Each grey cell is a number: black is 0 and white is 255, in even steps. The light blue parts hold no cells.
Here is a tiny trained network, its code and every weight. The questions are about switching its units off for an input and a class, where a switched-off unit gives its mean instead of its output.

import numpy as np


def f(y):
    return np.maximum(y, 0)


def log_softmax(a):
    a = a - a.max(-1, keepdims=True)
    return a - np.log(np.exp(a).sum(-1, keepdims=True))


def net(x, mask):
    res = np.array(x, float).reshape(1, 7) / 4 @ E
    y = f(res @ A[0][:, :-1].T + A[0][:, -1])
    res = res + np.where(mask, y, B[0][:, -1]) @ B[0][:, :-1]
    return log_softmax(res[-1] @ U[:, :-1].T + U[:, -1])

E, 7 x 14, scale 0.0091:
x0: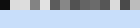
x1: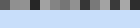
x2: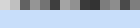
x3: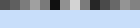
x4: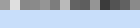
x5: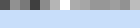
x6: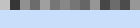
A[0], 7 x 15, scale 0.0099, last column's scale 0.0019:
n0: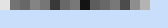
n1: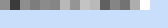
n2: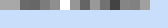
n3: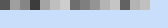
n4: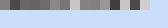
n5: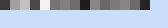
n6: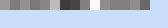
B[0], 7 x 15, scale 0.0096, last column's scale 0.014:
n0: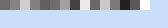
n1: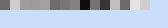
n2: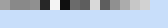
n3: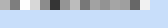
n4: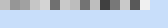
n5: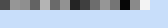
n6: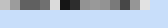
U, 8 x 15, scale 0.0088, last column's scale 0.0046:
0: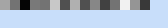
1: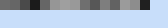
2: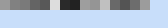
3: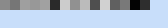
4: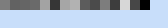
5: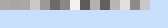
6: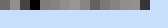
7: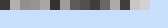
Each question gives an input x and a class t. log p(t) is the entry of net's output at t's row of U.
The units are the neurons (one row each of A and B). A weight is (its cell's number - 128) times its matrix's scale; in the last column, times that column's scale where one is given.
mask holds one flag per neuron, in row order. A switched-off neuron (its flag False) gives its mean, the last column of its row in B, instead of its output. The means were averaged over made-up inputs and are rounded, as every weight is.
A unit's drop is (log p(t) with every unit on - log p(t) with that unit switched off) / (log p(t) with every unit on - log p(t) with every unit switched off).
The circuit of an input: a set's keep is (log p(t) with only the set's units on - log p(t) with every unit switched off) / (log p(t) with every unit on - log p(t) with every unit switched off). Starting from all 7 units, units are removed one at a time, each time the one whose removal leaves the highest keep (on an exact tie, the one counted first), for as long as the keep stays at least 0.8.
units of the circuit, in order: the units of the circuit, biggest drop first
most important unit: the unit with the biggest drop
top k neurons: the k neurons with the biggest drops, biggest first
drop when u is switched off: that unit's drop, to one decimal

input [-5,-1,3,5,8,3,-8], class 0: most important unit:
n3
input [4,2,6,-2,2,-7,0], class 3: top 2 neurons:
n0; n1
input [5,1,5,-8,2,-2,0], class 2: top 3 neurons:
n6; n1; n4
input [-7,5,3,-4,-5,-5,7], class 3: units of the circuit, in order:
n4; n0
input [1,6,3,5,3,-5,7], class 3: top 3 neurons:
n0; n1; n6
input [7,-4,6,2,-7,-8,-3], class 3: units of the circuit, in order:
n1; n0
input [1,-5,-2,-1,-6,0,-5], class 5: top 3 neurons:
n5; n0; n6
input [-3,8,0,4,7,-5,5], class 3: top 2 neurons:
n6; n4
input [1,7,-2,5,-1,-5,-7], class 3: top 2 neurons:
n1; n2
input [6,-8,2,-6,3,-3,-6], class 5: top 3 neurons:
n3; n5; n0
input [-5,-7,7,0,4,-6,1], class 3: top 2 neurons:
n6; n0
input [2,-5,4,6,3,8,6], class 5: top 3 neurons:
n5; n2; n3
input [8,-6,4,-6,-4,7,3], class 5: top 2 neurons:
n3; n0
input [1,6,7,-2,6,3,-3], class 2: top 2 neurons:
n2; n1
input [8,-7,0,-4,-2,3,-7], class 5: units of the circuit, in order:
n3
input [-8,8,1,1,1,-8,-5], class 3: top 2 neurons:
n0; n2
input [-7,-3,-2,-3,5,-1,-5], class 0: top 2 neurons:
n0; n5
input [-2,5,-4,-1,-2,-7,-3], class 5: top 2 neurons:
n4; n0
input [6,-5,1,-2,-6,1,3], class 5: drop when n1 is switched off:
-0.1
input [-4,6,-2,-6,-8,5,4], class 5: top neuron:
n4
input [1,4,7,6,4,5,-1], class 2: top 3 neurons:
n2; n1; n4
